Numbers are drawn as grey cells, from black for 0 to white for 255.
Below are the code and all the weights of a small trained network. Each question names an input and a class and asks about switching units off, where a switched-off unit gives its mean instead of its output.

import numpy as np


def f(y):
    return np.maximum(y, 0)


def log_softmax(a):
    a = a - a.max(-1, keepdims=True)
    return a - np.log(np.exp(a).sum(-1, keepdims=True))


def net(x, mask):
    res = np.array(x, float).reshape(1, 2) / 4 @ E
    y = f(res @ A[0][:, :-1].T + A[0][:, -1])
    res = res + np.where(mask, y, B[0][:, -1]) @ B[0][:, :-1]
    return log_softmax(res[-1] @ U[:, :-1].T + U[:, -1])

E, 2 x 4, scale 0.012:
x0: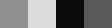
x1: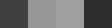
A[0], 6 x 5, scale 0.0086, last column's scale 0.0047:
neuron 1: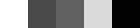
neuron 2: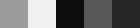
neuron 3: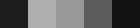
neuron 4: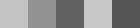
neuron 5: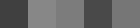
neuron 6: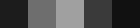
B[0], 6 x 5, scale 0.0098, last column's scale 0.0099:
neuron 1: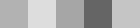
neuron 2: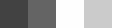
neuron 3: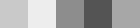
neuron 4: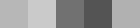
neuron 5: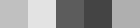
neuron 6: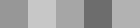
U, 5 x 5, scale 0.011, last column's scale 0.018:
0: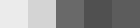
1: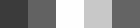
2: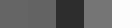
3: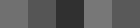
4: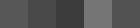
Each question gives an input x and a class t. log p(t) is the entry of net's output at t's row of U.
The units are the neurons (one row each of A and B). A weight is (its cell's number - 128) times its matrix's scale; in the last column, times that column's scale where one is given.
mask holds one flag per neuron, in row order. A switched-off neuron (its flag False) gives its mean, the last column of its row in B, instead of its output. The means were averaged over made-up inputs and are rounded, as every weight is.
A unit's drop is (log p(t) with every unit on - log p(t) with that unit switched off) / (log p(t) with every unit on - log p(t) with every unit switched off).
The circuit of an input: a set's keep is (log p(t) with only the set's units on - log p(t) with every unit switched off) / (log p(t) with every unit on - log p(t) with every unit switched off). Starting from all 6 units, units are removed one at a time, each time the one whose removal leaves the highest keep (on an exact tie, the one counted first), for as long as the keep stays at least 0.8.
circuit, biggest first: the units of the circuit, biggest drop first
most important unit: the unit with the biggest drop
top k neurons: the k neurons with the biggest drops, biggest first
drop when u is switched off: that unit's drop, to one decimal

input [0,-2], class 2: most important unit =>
neuron 2
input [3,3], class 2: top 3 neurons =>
(neuron 1; neuron 4; neuron 6)
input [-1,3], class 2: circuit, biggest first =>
(neuron 2; neuron 1)
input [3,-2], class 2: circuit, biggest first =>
(neuron 1; neuron 3)
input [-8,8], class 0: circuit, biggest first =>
(neuron 2; neuron 3)
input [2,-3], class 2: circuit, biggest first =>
(neuron 3; neuron 6)
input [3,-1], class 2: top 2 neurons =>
(neuron 1; neuron 6)
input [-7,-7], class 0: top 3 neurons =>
(neuron 2; neuron 1; neuron 4)
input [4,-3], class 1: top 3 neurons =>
(neuron 2; neuron 5; neuron 3)
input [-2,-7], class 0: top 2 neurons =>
(neuron 1; neuron 2)
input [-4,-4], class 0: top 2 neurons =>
(neuron 2; neuron 1)
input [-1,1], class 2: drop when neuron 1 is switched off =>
0.1
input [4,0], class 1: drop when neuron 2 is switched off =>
0.5
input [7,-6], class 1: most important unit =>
neuron 2
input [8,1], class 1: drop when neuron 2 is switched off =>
0.8
